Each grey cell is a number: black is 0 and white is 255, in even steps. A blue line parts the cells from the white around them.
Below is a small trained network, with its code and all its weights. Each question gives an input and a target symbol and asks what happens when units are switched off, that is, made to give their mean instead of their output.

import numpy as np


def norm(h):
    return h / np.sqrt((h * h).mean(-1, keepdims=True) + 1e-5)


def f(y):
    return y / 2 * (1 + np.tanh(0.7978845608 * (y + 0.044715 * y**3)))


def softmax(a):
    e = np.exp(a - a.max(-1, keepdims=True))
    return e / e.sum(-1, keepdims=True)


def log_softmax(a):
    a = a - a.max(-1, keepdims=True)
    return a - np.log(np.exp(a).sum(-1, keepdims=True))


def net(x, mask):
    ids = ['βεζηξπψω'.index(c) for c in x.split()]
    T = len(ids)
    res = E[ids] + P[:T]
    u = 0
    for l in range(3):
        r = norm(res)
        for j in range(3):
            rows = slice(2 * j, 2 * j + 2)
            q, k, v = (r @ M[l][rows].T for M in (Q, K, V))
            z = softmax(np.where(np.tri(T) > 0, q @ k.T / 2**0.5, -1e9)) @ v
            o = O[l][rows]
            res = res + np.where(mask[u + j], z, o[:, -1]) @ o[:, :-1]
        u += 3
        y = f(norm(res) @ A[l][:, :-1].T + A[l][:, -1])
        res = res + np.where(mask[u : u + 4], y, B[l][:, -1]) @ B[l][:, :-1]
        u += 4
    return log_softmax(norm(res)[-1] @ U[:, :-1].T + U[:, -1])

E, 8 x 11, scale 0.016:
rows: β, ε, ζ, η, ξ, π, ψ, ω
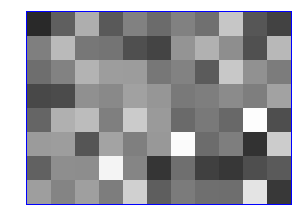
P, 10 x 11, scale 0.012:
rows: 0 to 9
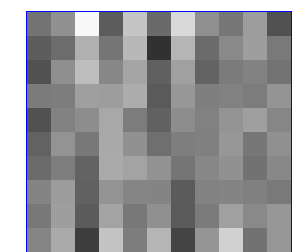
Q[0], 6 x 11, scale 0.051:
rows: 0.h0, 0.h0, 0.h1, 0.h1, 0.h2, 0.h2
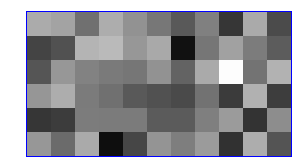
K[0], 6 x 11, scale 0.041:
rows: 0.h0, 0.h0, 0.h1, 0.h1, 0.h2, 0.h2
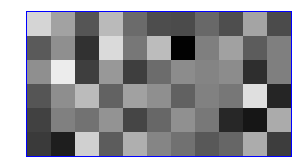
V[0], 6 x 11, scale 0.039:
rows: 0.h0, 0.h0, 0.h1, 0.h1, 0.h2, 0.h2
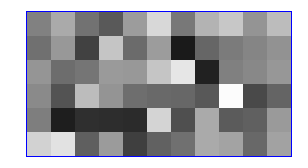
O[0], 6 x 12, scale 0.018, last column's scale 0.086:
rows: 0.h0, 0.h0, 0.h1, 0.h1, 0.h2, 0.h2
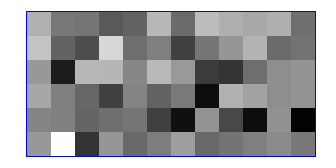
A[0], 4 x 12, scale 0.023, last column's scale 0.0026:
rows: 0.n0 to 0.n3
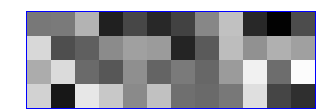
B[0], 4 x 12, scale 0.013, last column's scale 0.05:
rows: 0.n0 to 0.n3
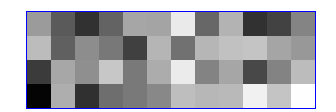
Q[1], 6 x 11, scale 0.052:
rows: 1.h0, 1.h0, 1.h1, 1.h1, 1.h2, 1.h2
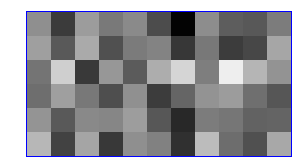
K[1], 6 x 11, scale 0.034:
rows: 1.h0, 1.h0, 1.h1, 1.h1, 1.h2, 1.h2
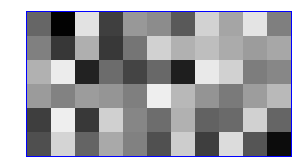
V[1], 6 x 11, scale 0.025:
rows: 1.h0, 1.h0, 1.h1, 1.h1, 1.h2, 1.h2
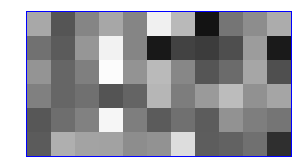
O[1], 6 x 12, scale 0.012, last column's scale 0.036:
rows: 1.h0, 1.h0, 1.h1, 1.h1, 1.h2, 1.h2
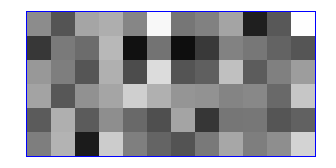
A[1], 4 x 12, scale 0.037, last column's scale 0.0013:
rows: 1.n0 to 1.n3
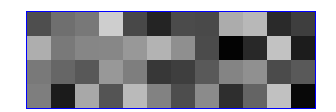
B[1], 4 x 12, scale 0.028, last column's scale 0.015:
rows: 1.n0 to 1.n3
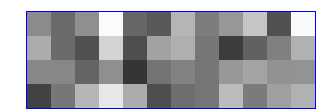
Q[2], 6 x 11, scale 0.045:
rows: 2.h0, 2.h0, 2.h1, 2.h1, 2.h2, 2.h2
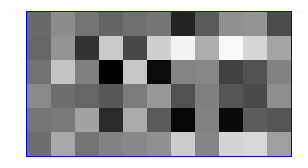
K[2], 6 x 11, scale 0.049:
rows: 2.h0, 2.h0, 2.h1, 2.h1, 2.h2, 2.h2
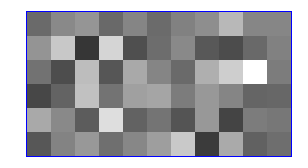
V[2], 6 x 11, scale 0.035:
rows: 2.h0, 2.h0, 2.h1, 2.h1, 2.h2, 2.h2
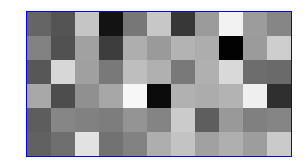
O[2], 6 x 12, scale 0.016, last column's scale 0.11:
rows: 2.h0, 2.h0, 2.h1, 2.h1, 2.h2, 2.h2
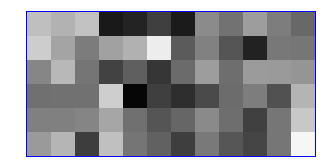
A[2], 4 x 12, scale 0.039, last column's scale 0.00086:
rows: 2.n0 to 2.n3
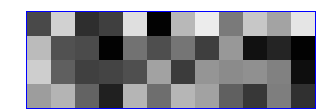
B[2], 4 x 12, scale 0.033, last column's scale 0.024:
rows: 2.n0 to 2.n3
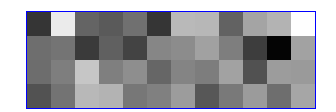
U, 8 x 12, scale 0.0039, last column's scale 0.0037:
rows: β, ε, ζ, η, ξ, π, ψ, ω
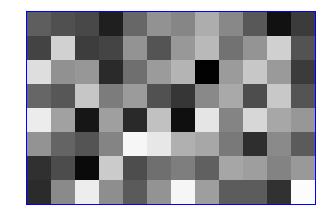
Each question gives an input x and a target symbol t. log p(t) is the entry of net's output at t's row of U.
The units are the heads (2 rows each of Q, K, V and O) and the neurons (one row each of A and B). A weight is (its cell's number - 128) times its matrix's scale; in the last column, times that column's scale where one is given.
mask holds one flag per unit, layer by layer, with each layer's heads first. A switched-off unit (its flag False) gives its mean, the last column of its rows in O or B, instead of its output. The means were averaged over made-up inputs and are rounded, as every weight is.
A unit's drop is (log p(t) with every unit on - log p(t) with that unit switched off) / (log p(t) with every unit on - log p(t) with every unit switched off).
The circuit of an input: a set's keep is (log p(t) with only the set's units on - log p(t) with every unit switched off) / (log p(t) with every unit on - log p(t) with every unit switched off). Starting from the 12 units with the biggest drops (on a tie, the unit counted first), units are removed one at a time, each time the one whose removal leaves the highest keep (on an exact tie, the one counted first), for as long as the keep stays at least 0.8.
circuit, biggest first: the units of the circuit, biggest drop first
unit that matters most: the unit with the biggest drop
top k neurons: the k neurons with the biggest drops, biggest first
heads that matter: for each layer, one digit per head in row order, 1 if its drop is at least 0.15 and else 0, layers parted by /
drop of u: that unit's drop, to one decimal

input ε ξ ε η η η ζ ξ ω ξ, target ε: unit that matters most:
0.h1
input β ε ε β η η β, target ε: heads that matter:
010 / 000 / 010
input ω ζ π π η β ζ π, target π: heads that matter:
000 / 000 / 010
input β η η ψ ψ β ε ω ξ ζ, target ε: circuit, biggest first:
[0.h2, 2.n0, 2.h1]
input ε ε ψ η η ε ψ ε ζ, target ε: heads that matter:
011 / 100 / 010
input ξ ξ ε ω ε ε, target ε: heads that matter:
010 / 000 / 000
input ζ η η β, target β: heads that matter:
011 / 000 / 100
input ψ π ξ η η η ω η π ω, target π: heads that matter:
001 / 000 / 010
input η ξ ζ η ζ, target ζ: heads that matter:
010 / 000 / 100
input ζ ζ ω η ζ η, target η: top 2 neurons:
[2.n2, 1.n0]
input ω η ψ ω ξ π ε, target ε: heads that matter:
011 / 100 / 000
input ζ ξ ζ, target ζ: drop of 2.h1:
0.0
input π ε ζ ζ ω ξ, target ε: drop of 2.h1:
0.3
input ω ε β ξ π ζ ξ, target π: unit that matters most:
2.h0
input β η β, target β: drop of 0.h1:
0.8
